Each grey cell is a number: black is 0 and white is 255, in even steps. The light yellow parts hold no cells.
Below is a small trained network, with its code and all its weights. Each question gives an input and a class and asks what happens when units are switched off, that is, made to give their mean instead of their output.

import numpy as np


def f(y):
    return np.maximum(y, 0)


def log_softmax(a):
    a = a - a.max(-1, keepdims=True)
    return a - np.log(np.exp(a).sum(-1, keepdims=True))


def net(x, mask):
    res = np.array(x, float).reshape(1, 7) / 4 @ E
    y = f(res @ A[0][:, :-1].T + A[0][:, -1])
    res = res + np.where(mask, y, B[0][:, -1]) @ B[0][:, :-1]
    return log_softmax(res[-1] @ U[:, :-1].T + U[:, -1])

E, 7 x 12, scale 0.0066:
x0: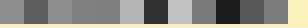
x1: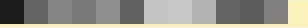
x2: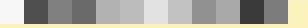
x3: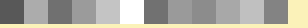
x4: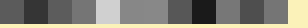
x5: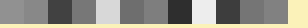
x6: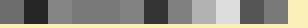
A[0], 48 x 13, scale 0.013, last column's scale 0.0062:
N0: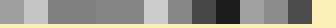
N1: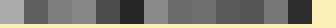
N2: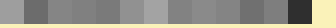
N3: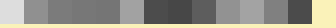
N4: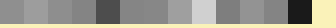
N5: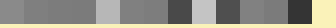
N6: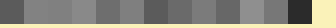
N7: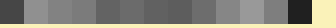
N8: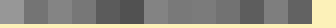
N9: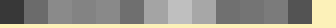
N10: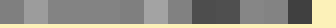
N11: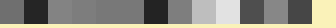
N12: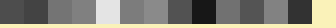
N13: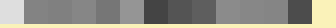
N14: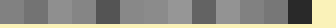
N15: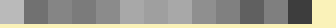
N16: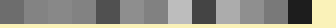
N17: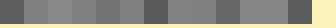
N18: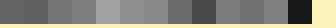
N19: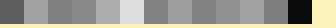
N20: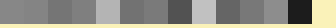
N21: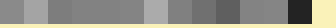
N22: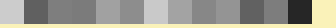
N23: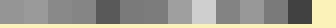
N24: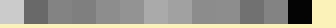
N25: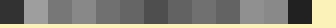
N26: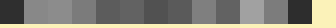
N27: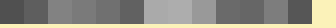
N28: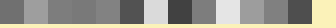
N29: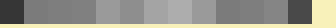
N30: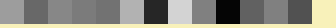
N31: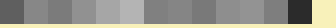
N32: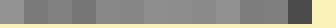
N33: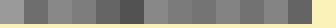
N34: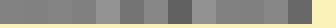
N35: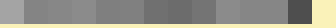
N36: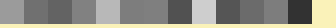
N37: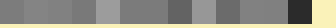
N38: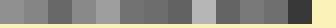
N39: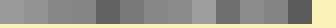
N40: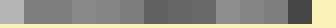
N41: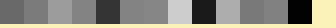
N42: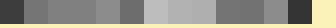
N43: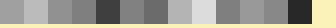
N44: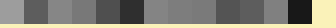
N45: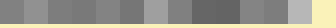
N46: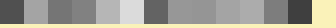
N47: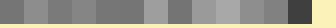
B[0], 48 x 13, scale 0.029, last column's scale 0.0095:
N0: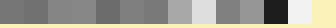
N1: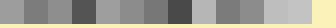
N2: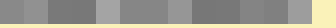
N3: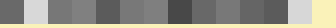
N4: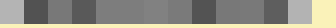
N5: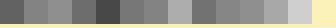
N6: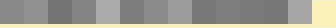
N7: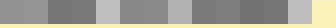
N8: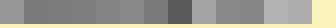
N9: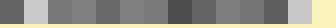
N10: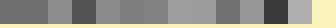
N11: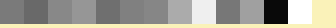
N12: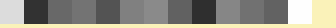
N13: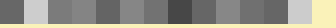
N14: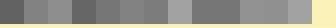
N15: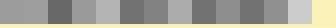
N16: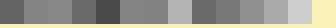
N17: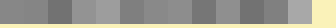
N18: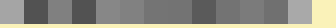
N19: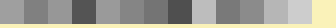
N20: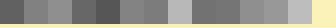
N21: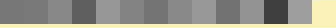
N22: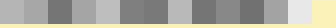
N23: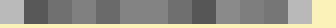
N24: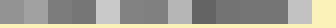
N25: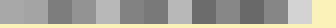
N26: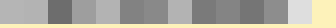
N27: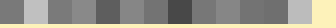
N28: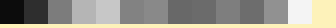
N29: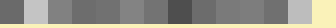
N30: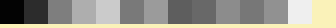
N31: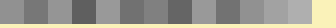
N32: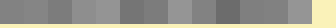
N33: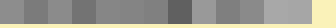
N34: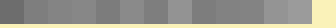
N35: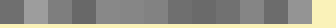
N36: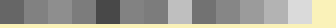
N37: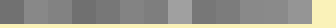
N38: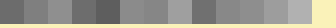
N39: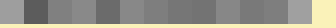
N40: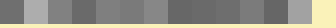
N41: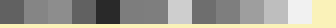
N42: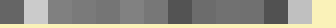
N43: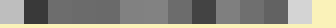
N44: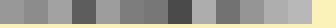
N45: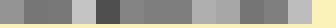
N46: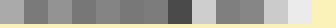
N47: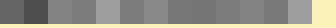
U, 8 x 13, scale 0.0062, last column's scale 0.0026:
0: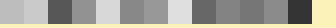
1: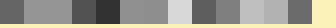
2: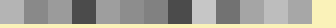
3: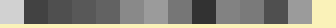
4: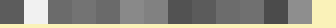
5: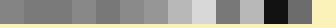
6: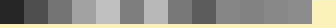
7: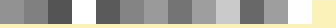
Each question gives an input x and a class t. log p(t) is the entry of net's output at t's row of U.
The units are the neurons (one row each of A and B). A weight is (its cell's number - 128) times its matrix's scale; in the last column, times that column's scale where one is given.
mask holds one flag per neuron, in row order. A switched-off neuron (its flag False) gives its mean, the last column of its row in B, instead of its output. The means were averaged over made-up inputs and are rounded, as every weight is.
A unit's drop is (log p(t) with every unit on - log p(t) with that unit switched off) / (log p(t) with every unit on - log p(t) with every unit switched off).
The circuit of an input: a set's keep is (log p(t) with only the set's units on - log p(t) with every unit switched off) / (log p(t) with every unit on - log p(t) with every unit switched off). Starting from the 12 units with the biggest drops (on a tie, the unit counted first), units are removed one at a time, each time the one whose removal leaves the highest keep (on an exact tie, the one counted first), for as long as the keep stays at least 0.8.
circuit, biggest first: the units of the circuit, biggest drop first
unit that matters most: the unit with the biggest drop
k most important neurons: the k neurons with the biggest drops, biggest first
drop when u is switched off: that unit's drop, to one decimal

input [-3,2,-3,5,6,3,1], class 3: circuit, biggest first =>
(N12)
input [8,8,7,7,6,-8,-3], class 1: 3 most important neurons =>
(N41 N16 N28)
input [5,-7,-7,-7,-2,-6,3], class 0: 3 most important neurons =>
(N26 N25 N7)
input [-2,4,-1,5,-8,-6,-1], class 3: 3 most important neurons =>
(N43 N4 N23)
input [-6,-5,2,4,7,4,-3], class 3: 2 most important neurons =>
(N12 N30)
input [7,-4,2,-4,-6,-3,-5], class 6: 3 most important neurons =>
(N30 N12 N11)
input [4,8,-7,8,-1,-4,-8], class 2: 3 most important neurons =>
(N46 N19 N11)
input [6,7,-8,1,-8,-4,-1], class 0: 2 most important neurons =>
(N26 N25)
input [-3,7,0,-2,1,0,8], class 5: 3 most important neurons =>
(N11 N3 N13)
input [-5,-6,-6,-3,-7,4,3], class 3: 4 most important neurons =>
(N43 N23 N22 N4)
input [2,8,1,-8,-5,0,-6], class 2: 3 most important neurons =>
(N1 N44 N8)
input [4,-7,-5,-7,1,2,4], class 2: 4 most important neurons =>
(N1 N44 N8 N9)
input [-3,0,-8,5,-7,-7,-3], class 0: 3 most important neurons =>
(N26 N25 N7)
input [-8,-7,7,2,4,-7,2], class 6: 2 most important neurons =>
(N28 N26)
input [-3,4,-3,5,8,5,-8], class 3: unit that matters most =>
N12
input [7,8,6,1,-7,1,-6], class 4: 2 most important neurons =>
(N42 N9)
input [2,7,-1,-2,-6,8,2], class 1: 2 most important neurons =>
(N36 N5)
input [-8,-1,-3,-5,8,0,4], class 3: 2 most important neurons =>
(N12 N30)
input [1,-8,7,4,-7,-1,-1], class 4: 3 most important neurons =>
(N3 N13 N12)
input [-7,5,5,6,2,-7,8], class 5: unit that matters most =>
N11
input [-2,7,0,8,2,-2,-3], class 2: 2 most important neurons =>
(N46 N19)
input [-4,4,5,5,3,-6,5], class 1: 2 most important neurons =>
(N41 N16)
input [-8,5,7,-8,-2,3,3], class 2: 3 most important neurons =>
(N1 N44 N30)
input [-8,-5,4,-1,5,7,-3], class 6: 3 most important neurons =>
(N28 N41 N16)
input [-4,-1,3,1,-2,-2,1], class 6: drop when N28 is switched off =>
0.2
